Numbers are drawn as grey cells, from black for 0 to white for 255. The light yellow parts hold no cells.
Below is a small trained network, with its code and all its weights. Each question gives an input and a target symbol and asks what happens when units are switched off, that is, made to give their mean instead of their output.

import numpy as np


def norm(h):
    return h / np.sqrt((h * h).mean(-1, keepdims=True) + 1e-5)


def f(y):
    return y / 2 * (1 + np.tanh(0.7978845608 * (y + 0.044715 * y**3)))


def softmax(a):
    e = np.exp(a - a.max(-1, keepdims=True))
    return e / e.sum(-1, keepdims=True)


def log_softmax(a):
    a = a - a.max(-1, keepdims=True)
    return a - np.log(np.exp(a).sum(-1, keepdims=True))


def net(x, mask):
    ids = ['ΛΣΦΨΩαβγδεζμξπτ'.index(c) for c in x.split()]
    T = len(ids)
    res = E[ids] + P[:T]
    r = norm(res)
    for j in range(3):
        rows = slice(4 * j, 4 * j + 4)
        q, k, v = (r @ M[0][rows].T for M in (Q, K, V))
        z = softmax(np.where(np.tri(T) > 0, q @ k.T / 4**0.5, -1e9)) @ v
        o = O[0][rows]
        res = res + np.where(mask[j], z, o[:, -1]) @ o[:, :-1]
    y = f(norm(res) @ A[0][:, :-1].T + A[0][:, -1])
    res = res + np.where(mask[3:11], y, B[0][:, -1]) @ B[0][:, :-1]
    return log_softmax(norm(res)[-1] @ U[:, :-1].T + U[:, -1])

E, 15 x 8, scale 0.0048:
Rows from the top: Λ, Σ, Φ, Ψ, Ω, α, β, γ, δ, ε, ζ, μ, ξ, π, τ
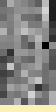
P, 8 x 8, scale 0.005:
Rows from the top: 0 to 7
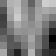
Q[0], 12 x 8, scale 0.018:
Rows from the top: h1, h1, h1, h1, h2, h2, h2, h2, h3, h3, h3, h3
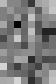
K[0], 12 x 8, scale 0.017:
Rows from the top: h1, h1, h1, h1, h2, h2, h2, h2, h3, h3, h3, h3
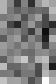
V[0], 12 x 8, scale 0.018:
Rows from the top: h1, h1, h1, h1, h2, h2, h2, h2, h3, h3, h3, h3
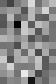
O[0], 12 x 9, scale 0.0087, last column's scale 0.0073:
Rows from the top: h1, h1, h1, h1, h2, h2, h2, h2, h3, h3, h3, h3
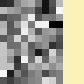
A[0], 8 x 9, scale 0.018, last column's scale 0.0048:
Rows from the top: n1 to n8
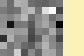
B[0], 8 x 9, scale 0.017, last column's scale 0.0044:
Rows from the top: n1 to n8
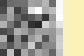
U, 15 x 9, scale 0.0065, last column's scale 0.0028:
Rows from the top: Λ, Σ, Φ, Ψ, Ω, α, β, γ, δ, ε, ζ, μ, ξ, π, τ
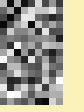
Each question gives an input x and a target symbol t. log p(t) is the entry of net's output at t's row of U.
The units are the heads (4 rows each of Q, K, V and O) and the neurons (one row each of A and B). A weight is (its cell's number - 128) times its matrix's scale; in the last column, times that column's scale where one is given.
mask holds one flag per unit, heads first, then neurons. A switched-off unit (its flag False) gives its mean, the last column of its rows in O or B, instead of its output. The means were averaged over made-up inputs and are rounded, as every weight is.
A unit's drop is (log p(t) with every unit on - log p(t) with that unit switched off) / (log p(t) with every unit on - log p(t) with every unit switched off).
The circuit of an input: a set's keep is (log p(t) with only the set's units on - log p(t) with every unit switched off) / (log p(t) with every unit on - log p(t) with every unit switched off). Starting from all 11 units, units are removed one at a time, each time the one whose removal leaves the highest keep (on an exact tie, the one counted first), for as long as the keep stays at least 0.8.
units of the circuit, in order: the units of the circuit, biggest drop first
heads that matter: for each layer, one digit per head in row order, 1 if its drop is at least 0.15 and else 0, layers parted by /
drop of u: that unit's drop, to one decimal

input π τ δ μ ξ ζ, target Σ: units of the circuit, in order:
h1
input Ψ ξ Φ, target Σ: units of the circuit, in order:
h2; n2
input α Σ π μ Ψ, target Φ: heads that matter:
100
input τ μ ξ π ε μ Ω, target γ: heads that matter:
101
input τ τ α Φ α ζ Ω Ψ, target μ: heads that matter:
101
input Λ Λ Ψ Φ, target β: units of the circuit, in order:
h1; n5; n7
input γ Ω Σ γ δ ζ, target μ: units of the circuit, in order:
h1; n4
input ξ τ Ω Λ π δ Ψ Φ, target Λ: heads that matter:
101
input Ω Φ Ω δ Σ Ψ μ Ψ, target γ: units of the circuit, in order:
h3; n3; h1
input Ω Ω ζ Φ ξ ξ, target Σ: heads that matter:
100
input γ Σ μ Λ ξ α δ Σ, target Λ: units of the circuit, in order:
n6; h3; h1
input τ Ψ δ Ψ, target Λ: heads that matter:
001
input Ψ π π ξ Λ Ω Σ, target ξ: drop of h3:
0.8
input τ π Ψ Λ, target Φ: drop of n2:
0.0
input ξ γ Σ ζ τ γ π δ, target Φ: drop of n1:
0.1
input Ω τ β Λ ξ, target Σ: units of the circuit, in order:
h3
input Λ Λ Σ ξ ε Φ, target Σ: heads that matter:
110
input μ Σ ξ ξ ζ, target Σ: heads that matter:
100
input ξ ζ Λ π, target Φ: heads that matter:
000
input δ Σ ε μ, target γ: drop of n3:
0.2
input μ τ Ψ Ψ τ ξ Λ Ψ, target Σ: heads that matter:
110
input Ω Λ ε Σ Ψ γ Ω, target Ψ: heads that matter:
101
